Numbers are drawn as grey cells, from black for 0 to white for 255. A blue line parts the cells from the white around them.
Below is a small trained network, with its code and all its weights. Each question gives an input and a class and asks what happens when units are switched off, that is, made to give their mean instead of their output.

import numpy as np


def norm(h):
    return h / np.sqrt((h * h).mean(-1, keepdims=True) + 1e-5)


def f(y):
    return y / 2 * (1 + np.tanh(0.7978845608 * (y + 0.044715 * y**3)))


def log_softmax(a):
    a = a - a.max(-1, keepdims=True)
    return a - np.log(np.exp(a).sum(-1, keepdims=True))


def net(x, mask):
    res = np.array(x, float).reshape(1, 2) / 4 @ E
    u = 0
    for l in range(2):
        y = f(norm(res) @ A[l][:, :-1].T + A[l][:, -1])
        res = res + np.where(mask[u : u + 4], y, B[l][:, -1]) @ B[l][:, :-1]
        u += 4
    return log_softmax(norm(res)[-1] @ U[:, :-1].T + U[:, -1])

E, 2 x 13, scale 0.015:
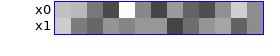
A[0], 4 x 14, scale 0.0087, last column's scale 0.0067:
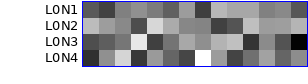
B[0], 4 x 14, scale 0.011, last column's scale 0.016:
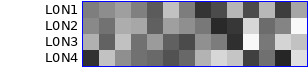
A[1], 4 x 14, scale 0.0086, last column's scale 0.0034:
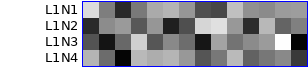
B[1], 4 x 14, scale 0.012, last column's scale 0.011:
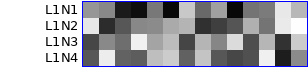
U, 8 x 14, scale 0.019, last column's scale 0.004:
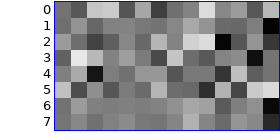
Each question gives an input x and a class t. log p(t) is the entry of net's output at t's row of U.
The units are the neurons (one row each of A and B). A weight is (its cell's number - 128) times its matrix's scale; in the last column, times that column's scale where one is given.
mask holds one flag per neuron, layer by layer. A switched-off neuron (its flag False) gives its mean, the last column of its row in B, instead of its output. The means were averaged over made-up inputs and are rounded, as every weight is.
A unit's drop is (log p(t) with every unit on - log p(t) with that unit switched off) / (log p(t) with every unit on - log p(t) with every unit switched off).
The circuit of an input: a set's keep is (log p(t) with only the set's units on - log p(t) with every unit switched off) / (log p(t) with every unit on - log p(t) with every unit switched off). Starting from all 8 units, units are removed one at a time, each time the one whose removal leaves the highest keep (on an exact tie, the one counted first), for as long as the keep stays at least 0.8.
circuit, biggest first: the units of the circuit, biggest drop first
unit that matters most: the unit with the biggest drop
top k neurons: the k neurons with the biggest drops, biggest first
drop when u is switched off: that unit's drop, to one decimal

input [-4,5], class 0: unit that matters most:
L1N3
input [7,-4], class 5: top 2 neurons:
[L1N2, L0N4]
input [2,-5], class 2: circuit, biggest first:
[L0N4, L0N3, L1N2]
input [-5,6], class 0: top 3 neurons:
[L1N3, L0N3, L1N2]
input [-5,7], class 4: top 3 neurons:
[L0N4, L0N2, L1N1]
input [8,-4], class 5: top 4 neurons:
[L1N2, L0N4, L1N3, L0N1]
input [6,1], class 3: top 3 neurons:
[L1N2, L1N1, L0N3]
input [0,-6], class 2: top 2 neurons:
[L0N4, L0N2]
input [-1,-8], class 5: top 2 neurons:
[L1N2, L1N3]
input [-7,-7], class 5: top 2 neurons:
[L0N2, L1N2]
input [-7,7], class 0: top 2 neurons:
[L1N3, L0N3]
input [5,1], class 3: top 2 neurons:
[L1N2, L1N1]
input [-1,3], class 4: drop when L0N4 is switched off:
0.1
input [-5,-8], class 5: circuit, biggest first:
[L1N2]
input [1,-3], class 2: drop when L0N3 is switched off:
0.3
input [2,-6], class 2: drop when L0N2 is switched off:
0.3
